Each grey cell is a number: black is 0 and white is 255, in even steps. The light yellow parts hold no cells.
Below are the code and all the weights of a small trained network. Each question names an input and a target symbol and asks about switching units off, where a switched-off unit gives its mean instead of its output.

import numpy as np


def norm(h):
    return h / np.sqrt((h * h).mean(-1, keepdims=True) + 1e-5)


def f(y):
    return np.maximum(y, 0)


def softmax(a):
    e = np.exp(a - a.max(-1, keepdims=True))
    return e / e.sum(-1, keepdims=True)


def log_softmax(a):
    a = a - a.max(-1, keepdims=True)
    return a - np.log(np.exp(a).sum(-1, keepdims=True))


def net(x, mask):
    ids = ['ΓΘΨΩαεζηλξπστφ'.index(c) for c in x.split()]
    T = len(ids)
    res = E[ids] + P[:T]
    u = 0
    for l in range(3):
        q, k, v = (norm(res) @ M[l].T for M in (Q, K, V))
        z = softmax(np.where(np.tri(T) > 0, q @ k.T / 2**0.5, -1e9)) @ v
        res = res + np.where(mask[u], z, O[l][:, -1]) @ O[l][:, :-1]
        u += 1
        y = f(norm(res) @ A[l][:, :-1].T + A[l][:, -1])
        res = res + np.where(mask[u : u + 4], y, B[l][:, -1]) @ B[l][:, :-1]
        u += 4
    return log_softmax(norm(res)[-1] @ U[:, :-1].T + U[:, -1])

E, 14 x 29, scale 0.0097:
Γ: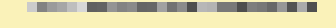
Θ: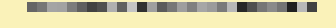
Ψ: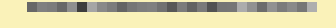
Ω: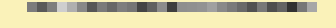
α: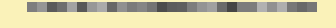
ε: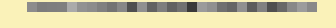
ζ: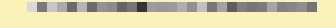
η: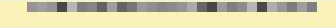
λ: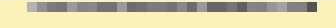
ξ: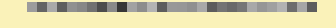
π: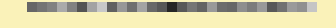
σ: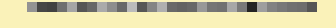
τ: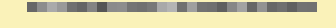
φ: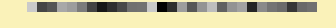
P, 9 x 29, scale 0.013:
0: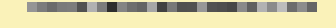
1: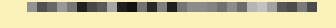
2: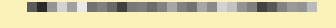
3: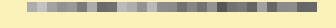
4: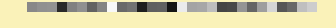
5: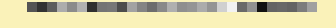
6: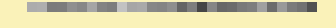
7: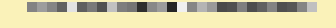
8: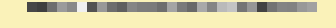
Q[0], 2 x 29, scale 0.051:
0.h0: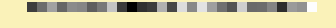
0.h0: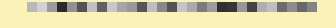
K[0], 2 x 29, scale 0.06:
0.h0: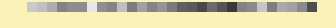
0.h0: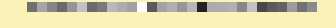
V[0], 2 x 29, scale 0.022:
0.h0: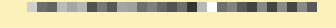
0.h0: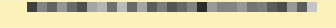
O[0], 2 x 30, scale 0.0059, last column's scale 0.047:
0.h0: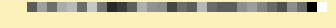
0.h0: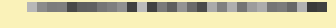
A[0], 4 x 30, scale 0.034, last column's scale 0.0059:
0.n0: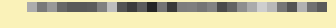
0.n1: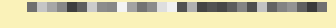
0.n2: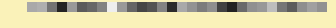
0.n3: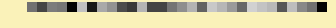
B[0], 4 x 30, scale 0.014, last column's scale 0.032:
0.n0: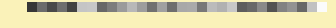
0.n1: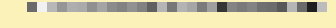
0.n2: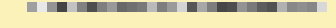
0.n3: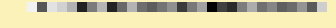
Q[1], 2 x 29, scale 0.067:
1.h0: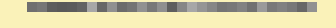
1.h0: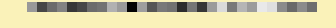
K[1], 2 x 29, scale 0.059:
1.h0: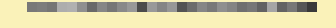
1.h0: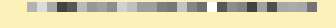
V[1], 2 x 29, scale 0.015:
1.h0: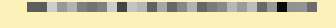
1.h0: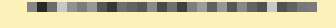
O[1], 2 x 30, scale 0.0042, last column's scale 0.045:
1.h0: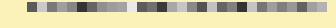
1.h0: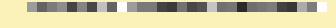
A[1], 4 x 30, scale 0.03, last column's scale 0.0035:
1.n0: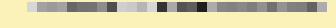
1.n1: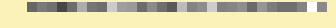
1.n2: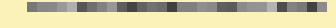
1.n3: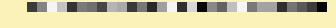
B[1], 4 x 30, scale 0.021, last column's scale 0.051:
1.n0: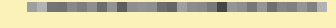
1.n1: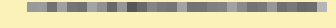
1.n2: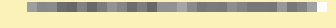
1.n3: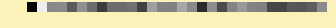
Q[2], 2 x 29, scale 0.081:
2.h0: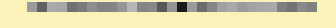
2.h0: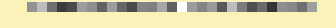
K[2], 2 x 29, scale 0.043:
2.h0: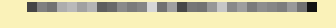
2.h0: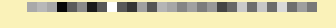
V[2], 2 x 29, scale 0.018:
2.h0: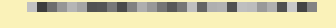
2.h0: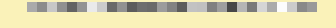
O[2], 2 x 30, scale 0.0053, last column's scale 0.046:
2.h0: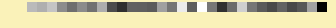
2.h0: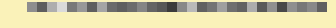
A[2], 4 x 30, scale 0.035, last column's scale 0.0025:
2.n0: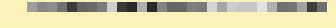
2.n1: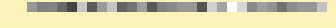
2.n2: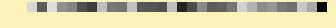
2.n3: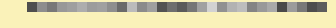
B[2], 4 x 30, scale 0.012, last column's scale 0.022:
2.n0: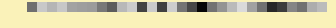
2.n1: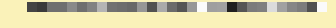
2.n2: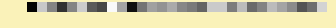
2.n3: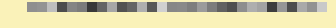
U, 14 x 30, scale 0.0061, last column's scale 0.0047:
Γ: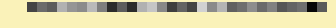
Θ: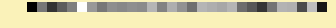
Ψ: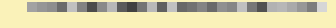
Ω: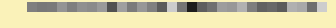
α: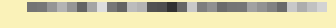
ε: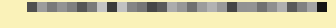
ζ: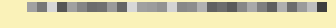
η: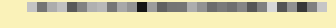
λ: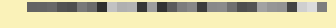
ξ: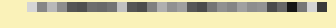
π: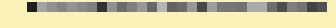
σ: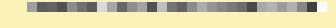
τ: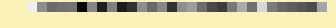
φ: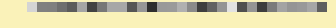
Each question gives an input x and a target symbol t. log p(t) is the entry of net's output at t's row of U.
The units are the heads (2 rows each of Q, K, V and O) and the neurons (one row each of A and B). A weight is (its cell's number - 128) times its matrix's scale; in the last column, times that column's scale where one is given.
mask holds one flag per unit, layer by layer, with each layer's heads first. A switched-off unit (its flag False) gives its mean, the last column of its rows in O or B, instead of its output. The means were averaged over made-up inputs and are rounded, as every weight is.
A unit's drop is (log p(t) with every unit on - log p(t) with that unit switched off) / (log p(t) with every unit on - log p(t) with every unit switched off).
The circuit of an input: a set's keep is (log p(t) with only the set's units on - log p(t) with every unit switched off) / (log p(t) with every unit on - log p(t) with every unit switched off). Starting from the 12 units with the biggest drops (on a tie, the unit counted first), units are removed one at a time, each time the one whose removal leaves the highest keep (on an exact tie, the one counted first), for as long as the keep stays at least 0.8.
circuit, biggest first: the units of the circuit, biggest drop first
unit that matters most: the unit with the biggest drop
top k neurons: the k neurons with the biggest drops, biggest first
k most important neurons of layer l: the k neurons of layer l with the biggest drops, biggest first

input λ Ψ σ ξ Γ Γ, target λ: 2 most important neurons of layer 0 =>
[0.n0; 0.n2]
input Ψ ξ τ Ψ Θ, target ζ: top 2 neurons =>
[0.n3; 0.n2]
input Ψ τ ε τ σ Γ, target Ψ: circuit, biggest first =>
[0.h0; 2.n2; 0.n3]
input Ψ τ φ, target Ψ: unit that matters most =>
0.h0
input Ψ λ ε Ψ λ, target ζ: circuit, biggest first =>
[0.n3; 0.h0; 0.n2; 0.n0]
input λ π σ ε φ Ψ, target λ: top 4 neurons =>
[0.n0; 0.n2; 0.n1; 0.n3]
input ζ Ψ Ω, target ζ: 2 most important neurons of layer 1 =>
[1.n2; 1.n1]
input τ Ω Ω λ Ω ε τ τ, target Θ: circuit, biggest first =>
[0.h0; 0.n0]
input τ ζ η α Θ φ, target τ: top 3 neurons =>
[0.n1; 0.n2; 0.n0]
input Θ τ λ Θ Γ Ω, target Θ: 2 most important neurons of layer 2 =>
[2.n1; 2.n3]
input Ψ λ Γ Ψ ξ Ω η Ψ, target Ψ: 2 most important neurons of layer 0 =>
[0.n2; 0.n0]
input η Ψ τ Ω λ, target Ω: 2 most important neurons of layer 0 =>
[0.n3; 0.n2]
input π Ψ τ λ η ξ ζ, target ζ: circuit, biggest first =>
[0.h0; 2.n3; 1.n2]
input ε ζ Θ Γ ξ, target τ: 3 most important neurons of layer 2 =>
[2.n1; 2.n2; 2.n0]
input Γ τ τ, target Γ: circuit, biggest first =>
[0.h0]
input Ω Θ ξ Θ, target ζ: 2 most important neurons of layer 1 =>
[1.n2; 1.n1]
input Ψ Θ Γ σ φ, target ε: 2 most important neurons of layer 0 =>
[0.n3; 0.n0]
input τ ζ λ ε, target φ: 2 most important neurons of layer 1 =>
[1.n2; 1.n3]
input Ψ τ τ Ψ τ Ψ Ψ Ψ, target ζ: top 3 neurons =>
[0.n3; 0.n2; 0.n0]
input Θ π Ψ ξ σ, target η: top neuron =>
[0.n3]
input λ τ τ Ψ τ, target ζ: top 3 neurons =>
[0.n3; 0.n2; 0.n0]
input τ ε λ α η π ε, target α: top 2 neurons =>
[0.n0; 0.n3]
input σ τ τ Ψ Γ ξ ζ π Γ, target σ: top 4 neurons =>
[0.n2; 0.n3; 0.n0; 1.n2]
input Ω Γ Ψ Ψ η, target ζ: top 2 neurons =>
[0.n3; 0.n2]
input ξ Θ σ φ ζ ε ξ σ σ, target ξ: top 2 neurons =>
[0.n3; 2.n3]
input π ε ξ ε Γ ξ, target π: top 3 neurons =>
[2.n2; 0.n3; 0.n0]
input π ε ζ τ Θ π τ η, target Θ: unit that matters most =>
0.h0
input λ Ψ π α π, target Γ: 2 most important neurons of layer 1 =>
[1.n1; 1.n2]
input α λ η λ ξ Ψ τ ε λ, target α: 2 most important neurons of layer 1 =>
[1.n0; 1.n3]
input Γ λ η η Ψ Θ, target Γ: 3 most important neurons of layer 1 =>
[1.n2; 1.n0; 1.n3]
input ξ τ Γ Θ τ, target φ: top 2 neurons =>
[1.n2; 0.n0]
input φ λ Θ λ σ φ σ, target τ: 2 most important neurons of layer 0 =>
[0.n0; 0.n1]
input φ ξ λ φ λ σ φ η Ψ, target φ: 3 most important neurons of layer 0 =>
[0.n0; 0.n3; 0.n2]
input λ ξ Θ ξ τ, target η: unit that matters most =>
0.n3
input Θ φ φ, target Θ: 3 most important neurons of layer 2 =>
[2.n1; 2.n3; 2.n0]
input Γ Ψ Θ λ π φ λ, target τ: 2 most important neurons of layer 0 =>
[0.n0; 0.n2]
